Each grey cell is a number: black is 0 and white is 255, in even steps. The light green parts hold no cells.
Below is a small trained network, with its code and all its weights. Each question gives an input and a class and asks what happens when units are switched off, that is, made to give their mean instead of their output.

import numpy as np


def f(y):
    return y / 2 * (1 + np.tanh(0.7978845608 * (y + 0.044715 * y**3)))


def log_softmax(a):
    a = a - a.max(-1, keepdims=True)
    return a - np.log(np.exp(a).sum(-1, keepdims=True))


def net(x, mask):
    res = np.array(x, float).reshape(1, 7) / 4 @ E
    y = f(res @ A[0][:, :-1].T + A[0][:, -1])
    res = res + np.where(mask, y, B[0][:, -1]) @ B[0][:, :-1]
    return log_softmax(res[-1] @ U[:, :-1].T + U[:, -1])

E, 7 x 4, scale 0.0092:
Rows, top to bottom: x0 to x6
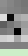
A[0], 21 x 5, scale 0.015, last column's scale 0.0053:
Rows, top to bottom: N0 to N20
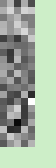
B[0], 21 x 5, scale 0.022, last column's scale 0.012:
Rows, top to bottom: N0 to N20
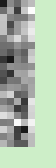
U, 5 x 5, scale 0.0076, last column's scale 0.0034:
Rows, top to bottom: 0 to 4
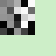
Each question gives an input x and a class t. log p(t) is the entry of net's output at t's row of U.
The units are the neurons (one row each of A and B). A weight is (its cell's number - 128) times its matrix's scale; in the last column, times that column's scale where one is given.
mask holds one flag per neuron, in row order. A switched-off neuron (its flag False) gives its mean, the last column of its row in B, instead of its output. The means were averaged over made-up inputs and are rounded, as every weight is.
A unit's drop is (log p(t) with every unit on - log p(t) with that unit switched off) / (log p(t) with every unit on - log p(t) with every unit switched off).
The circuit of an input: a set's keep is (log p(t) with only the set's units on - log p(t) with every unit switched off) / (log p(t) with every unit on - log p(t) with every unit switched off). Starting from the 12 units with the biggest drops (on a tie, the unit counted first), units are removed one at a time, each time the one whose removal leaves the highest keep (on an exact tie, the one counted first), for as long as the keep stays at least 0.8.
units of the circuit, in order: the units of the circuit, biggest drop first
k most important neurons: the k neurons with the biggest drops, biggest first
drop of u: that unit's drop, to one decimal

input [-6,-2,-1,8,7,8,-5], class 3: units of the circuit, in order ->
N0
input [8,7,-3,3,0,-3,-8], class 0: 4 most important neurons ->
N4, N3, N1, N10
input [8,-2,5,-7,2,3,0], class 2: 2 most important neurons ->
N18, N17
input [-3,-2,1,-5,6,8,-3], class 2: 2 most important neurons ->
N18, N4
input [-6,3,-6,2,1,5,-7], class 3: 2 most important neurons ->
N0, N18
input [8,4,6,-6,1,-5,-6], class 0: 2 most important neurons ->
N18, N13
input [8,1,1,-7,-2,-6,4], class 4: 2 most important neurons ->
N8, N18
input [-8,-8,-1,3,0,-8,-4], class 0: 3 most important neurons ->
N14, N4, N3
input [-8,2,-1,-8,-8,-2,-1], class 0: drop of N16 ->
0.1
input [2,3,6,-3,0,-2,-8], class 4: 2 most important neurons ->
N8, N16
